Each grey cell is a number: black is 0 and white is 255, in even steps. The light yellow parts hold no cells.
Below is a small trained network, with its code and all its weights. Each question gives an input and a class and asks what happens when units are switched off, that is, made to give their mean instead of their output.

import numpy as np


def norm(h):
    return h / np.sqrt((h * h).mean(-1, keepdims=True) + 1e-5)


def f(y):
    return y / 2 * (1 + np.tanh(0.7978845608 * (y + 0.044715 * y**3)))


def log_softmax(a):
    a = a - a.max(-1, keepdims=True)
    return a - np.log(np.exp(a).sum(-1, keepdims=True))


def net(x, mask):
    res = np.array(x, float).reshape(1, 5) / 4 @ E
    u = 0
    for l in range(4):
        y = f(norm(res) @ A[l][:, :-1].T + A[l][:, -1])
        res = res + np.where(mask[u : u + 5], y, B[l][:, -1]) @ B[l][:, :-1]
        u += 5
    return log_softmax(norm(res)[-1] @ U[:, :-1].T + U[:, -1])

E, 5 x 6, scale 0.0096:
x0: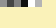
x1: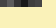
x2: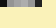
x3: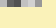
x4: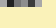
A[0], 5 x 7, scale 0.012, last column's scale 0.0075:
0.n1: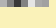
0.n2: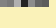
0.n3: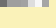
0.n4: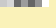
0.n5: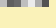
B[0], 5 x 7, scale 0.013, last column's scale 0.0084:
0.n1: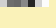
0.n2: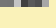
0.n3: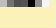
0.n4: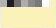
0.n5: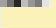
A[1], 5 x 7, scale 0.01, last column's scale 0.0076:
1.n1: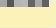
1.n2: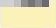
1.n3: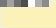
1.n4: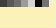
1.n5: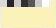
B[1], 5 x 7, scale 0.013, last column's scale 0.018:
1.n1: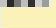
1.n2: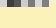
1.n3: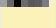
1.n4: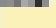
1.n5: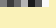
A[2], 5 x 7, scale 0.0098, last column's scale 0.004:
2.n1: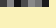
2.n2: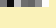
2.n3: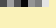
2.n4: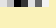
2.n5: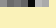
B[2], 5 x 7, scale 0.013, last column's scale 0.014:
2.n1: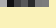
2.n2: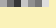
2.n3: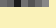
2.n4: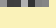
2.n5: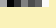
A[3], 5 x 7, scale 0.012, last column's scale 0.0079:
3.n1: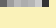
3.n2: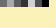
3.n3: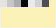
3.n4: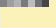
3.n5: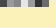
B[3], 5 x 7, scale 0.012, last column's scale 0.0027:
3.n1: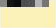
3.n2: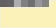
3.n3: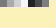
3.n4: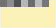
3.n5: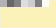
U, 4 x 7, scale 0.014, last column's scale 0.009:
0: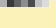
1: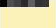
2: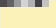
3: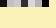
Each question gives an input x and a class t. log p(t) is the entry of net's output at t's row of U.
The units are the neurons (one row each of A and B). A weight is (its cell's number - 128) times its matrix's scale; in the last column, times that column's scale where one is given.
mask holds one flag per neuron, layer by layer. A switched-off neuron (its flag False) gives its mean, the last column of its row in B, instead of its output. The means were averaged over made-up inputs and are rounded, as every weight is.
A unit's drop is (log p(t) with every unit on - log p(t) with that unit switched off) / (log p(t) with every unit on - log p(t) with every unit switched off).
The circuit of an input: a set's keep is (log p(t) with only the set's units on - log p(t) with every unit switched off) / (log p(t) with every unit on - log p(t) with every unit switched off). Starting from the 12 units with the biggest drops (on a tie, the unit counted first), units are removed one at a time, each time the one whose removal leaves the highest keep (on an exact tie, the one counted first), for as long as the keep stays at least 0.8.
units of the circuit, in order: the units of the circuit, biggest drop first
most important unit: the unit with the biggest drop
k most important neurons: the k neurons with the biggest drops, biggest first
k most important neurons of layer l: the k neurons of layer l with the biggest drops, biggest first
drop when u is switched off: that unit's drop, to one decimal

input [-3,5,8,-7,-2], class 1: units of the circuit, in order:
(0.n4; 1.n5; 1.n1)
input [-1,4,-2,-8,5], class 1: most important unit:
0.n1
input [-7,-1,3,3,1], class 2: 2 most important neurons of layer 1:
(1.n5; 1.n4)
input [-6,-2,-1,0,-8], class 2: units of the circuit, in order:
(0.n1; 0.n3; 2.n5; 1.n5)
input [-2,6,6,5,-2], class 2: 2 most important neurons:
(1.n4; 0.n3)
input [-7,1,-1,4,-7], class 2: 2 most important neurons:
(0.n1; 0.n3)
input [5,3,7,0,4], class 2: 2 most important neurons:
(0.n3; 0.n1)
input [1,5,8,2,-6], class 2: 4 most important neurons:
(1.n4; 0.n3; 3.n5; 2.n5)
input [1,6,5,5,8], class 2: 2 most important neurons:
(0.n1; 0.n3)
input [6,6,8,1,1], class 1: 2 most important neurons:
(0.n4; 1.n5)
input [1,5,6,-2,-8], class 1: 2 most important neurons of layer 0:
(0.n4; 0.n5)
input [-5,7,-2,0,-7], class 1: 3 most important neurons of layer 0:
(0.n1; 0.n5; 0.n3)
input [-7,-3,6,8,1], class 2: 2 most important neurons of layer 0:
(0.n1; 0.n3)
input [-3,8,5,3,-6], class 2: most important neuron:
(1.n4)
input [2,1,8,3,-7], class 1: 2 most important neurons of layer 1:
(1.n3; 1.n5)
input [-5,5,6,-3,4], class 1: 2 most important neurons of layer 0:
(0.n4; 0.n5)
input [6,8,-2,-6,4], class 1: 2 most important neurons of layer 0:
(0.n1; 0.n4)
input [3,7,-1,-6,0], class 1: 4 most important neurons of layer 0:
(0.n1; 0.n4; 0.n3; 0.n2)
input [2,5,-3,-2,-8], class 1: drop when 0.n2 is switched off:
0.2
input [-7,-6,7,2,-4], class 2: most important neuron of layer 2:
(2.n5)
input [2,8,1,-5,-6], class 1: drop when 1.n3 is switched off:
0.0
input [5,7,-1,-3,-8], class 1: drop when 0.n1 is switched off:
0.1
